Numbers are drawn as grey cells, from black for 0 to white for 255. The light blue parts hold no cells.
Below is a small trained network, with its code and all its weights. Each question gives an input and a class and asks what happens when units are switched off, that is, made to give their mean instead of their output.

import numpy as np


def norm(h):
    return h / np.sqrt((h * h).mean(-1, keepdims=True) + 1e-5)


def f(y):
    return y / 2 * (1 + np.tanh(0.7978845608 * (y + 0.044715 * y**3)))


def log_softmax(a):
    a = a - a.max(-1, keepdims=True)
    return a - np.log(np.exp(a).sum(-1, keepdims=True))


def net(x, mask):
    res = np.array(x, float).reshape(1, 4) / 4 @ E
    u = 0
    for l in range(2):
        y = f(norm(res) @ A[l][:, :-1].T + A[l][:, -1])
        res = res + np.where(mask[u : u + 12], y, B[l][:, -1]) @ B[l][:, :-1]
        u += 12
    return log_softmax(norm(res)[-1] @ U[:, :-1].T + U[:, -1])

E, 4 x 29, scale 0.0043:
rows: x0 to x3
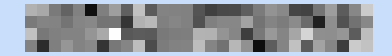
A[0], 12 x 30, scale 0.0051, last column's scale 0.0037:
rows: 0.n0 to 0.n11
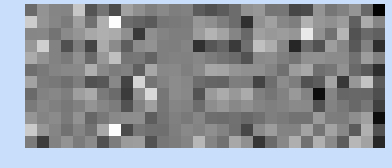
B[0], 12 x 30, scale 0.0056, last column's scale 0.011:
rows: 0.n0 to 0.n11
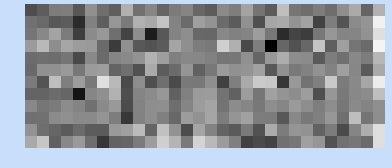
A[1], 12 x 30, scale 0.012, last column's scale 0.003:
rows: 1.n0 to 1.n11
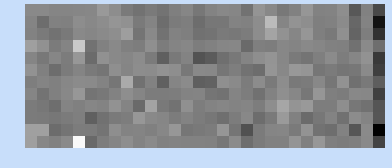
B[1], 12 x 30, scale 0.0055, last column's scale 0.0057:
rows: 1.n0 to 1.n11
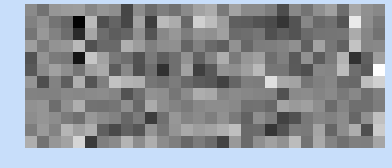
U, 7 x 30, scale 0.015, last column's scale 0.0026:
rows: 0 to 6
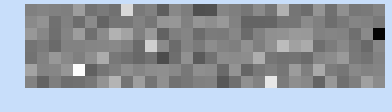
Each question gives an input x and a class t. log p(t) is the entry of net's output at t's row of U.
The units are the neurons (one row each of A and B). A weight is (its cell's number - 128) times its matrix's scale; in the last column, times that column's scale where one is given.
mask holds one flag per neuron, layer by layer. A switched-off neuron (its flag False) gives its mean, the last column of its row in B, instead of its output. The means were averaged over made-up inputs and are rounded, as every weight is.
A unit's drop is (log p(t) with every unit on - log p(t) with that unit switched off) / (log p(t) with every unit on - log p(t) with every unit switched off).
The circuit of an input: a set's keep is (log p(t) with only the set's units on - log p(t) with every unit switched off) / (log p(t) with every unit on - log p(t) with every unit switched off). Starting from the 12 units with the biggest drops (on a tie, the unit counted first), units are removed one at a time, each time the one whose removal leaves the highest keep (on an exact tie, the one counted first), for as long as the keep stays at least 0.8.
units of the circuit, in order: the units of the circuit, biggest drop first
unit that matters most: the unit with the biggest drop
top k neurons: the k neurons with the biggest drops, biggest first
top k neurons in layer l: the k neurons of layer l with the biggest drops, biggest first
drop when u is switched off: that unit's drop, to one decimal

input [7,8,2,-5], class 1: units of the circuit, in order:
[0.n3]
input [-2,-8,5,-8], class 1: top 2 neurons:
[0.n6; 1.n10]
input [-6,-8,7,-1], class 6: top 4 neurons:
[0.n2; 0.n3; 0.n11; 0.n1]
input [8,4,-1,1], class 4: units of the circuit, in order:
[0.n6; 0.n3]
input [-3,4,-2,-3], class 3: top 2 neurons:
[0.n7; 0.n6]
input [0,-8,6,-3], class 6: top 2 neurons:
[0.n3; 0.n11]
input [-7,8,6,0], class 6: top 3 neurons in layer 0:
[0.n2; 0.n3; 0.n7]
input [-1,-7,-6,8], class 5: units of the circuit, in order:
[0.n1; 0.n2]
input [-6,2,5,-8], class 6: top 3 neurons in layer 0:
[0.n2; 0.n3; 0.n1]
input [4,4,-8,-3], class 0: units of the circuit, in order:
[0.n0; 0.n2]
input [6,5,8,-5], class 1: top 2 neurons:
[0.n3; 1.n10]
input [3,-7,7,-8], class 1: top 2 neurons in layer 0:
[0.n6; 0.n3]
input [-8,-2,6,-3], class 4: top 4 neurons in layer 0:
[0.n2; 0.n5; 0.n11; 0.n7]
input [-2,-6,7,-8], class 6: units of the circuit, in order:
[0.n10]
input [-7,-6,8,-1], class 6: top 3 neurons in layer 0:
[0.n2; 0.n3; 0.n11]
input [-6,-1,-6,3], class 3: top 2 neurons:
[0.n2; 0.n3]
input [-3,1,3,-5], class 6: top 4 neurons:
[0.n2; 0.n11; 0.n1; 0.n10]
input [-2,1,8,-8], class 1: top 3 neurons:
[0.n6; 1.n10; 0.n3]
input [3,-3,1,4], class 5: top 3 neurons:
[0.n11; 0.n7; 0.n2]
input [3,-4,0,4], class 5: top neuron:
[0.n11]
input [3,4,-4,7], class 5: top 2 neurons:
[0.n11; 0.n1]
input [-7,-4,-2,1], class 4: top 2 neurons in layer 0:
[0.n1; 0.n10]
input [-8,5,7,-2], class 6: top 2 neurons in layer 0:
[0.n2; 0.n3]
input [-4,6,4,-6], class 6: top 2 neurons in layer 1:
[1.n5; 1.n10]
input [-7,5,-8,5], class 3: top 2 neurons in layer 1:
[1.n10; 1.n8]
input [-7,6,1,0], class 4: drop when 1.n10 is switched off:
-0.1
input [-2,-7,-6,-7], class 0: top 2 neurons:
[0.n6; 1.n6]
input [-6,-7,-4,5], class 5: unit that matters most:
0.n1
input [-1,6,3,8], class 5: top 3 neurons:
[0.n11; 0.n1; 0.n2]
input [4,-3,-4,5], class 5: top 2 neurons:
[0.n11; 0.n1]
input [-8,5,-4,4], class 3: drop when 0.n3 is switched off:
0.2
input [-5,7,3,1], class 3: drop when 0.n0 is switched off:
-0.1
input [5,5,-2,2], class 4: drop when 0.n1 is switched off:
0.1
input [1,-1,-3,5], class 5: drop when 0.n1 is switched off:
0.0
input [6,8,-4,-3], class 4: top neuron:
[0.n6]
